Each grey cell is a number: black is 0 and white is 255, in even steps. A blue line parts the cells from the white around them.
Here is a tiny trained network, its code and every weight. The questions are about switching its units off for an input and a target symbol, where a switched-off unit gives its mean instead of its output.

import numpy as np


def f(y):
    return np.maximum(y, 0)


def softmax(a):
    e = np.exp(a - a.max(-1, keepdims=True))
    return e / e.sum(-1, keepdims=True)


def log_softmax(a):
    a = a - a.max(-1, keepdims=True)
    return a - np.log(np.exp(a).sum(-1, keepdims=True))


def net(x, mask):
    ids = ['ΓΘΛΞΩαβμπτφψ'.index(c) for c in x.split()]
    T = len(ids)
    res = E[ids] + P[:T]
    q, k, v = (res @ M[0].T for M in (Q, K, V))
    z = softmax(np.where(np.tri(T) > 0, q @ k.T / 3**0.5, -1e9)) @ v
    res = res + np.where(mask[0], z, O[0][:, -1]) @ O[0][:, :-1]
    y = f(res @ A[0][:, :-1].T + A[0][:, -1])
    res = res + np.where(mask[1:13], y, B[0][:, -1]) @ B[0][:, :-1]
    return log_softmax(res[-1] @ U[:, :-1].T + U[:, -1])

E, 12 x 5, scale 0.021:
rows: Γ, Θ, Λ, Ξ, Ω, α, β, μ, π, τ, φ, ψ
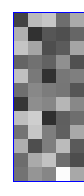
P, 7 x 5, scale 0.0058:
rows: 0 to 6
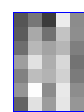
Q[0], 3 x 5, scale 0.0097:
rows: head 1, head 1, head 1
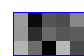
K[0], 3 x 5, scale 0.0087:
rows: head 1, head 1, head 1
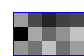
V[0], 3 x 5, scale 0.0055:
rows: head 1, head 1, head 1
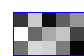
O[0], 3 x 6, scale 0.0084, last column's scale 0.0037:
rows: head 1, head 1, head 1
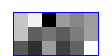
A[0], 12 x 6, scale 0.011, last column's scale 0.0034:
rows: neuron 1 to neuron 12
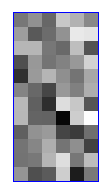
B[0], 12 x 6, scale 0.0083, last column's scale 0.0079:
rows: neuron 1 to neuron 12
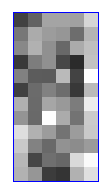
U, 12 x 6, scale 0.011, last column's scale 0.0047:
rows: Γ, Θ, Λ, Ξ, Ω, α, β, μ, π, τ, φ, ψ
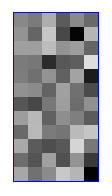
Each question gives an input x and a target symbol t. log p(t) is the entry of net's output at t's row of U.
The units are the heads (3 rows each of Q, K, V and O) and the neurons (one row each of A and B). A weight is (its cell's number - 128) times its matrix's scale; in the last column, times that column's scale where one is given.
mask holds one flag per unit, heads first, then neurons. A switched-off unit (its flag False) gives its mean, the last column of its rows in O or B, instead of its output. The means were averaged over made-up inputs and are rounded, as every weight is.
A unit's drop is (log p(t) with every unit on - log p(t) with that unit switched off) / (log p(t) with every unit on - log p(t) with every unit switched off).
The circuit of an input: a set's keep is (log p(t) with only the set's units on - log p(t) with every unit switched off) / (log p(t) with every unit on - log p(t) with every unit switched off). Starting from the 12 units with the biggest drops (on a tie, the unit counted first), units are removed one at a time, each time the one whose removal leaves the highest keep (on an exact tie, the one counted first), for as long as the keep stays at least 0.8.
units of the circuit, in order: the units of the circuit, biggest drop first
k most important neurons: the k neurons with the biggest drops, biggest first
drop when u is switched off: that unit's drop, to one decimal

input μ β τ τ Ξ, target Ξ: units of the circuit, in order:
neuron 8; neuron 12
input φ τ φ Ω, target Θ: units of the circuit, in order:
head 1; neuron 8
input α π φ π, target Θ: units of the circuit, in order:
head 1; neuron 11; neuron 4
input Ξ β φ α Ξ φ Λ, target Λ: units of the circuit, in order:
neuron 8
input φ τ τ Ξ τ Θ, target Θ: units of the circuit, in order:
neuron 8; neuron 11
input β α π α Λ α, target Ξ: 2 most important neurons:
neuron 8; neuron 7
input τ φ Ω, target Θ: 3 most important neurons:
neuron 8; neuron 11; neuron 6
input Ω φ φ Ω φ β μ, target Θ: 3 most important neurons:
neuron 8; neuron 11; neuron 12
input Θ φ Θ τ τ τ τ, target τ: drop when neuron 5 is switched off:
0.0
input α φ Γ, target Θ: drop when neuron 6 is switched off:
-0.1
